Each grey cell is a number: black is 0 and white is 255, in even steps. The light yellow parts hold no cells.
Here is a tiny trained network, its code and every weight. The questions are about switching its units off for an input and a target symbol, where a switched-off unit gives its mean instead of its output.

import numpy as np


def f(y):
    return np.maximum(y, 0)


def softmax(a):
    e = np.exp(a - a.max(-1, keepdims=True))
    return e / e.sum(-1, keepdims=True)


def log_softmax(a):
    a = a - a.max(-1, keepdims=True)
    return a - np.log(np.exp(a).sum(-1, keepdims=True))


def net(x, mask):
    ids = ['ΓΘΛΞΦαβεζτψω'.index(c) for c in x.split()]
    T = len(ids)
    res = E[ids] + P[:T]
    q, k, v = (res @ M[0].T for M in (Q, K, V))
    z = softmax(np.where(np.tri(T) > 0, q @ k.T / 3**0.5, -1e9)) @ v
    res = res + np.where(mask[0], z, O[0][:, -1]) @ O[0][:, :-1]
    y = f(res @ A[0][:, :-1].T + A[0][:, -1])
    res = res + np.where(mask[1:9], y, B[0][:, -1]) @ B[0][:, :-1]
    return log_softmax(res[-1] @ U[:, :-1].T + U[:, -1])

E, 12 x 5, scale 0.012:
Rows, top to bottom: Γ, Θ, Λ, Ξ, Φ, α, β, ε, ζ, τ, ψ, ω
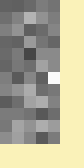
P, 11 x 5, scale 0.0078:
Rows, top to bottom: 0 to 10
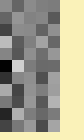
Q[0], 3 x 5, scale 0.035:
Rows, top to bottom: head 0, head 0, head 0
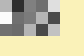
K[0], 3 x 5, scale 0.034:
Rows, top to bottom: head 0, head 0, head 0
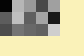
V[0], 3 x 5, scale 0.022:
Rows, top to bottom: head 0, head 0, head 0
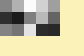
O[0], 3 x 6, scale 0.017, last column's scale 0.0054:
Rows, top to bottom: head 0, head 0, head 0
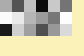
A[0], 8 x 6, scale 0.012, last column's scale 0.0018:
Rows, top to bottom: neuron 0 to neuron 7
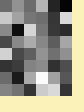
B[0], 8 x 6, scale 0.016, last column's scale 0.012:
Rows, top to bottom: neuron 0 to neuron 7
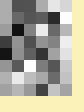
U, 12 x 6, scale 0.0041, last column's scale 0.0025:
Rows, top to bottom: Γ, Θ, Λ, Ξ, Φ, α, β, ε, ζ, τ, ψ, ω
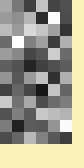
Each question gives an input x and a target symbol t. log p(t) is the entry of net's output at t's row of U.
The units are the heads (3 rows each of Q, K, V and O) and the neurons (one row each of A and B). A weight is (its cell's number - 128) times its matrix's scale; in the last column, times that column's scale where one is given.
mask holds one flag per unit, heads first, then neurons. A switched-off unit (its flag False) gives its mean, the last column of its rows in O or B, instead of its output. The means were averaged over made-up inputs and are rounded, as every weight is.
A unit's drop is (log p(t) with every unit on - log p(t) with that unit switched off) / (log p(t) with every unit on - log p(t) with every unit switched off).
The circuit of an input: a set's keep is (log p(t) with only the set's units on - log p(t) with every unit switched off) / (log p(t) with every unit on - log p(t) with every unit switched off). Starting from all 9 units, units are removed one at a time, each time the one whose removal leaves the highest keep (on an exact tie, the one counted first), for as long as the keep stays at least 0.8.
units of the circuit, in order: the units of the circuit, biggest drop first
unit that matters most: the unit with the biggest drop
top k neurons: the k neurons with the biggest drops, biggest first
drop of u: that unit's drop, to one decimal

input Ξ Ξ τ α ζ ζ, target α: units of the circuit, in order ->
[head 0; neuron 4; neuron 1]
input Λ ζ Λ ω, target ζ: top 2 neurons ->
[neuron 1; neuron 3]
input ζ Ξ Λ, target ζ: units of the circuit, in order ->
[head 0; neuron 1]
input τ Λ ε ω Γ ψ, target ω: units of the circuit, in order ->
[head 0; neuron 5]
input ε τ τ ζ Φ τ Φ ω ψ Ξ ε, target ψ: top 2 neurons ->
[neuron 2; neuron 6]
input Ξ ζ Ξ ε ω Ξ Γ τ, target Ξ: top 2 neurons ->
[neuron 0; neuron 2]
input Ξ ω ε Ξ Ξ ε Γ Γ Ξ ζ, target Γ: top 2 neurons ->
[neuron 1; neuron 0]
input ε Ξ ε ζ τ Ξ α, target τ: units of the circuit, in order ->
[head 0; neuron 0]
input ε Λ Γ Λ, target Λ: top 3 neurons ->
[neuron 5; neuron 6; neuron 4]
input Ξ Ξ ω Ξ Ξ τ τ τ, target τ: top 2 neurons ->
[neuron 0; neuron 1]
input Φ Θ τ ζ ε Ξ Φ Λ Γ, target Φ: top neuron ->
[neuron 0]
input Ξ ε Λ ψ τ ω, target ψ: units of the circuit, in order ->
[head 0; neuron 2]
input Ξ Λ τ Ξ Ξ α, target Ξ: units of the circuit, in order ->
[head 0; neuron 0]
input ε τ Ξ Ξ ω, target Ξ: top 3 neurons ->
[neuron 0; neuron 4; neuron 2]
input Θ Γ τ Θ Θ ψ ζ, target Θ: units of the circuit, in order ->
[head 0]
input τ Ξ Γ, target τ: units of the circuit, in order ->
[head 0; neuron 0]
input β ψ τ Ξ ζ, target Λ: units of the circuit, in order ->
[neuron 6; head 0]
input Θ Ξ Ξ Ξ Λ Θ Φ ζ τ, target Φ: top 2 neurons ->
[neuron 0; neuron 4]
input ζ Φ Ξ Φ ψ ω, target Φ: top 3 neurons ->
[neuron 0; neuron 4; neuron 7]
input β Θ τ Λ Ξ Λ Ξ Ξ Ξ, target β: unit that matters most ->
neuron 2
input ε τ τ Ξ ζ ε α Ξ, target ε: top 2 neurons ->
[neuron 6; neuron 5]
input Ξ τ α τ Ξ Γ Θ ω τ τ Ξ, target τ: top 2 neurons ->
[neuron 0; neuron 3]
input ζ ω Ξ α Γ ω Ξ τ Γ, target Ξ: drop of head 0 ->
0.8
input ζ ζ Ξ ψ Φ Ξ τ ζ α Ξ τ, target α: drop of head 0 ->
0.9
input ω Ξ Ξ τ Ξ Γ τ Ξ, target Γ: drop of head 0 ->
0.9
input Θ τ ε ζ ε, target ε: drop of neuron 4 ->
-0.1
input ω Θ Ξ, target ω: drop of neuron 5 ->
0.8
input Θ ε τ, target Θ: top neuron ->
[neuron 1]
